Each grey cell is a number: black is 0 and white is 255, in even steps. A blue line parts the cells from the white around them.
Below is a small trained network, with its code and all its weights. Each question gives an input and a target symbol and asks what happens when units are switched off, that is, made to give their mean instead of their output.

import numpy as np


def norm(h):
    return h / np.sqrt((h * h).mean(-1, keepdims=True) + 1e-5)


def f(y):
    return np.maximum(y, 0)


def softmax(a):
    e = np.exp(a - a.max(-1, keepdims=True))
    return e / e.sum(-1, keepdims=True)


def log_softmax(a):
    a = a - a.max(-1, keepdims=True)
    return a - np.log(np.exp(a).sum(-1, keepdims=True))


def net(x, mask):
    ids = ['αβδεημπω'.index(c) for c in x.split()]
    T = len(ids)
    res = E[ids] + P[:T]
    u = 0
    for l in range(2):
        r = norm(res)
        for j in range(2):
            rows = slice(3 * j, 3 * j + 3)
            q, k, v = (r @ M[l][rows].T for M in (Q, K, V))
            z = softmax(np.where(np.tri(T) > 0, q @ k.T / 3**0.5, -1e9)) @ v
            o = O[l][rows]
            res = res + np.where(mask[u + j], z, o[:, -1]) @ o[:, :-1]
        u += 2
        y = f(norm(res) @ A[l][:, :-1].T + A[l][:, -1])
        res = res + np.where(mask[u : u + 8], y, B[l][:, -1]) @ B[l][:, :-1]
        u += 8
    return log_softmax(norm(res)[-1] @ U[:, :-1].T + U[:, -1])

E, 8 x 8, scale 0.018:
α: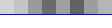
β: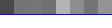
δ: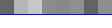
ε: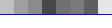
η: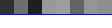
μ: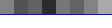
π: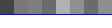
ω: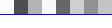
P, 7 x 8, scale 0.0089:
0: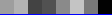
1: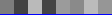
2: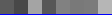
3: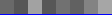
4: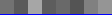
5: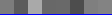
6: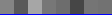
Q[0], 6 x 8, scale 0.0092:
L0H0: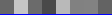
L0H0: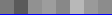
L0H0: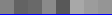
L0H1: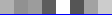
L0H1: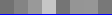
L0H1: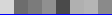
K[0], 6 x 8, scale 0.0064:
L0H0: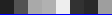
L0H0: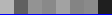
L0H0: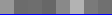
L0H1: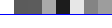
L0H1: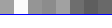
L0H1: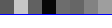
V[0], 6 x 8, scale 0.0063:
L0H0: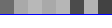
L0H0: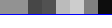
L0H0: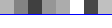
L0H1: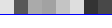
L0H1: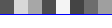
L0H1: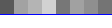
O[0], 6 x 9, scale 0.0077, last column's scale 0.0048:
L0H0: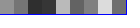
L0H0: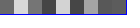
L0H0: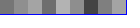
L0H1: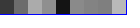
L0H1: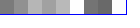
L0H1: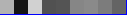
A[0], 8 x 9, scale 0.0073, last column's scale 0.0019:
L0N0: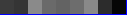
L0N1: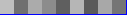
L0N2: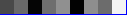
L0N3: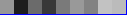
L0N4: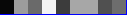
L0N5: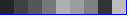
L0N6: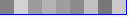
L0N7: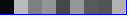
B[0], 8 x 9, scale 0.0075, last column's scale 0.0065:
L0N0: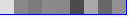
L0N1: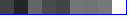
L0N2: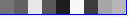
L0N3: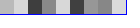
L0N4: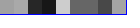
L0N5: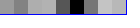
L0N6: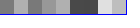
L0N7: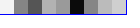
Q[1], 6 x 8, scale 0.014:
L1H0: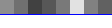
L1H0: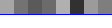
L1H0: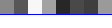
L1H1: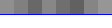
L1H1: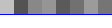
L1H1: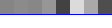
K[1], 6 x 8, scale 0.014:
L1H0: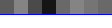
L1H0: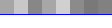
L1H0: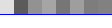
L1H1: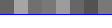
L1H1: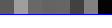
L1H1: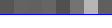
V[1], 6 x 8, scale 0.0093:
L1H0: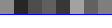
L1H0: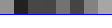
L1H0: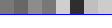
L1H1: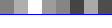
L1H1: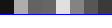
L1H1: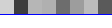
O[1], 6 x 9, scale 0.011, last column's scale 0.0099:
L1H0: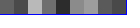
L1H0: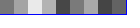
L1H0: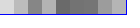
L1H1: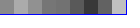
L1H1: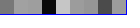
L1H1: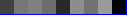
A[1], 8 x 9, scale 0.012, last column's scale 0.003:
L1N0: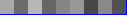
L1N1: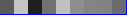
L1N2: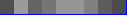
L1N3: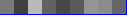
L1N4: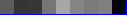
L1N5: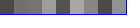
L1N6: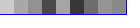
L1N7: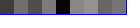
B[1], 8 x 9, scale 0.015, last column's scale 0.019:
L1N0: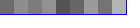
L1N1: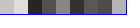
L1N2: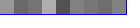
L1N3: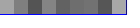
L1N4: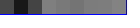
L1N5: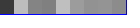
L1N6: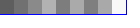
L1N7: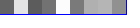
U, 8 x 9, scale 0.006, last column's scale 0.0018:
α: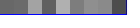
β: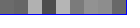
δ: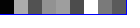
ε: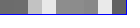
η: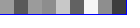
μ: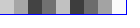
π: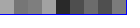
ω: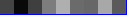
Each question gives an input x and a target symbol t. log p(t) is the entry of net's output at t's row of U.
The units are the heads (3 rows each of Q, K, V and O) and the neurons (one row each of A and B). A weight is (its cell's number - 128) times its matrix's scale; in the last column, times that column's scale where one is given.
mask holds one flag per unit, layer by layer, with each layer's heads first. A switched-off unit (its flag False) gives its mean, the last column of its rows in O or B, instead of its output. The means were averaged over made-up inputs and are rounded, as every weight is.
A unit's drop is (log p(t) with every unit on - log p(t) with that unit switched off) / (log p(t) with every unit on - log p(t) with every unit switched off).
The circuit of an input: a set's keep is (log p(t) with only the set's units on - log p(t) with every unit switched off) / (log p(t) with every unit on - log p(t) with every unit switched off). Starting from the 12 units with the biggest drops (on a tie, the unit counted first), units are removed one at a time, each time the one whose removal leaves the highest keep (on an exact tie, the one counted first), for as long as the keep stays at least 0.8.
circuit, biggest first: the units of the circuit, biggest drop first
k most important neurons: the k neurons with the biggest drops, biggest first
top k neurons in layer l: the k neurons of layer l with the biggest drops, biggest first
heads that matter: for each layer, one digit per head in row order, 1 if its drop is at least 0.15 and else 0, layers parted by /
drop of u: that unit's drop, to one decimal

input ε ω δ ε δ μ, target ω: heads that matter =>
11 / 10
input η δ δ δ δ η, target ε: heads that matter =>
01 / 10
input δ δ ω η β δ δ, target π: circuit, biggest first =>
(L1H0, L0H1, L1N3)
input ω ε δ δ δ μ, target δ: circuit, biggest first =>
(L1H0, L0H1, L1N7)
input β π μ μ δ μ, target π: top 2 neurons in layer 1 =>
(L1N6, L1N3)
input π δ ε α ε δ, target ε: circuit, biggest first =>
(L0H0, L1N1)
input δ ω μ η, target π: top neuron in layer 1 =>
(L1N3)
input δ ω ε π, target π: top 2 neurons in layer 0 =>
(L0N2, L0N1)
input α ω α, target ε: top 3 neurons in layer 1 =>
(L1N6, L1N1, L1N7)
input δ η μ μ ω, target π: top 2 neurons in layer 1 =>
(L1N6, L1N0)
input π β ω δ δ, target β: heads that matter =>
11 / 11
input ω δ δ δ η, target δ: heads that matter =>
01 / 10
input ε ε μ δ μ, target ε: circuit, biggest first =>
(L1H0, L1N1)
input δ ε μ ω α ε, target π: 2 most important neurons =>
(L0N1, L1N3)
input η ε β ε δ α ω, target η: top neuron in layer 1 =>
(L1N6)
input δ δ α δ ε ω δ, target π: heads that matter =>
10 / 10
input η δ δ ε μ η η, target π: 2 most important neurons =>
(L0N5, L0N2)
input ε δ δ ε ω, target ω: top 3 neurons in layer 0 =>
(L0N7, L0N1, L0N5)
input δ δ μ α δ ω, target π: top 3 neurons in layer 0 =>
(L0N1, L0N2, L0N7)
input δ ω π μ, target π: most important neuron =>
(L0N2)
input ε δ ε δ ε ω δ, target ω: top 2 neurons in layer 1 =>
(L1N1, L1N4)
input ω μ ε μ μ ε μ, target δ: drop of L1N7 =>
0.6
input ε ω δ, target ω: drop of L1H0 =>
0.8
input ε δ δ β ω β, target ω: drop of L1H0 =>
0.9
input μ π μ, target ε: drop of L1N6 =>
0.0
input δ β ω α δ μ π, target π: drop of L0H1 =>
1.0
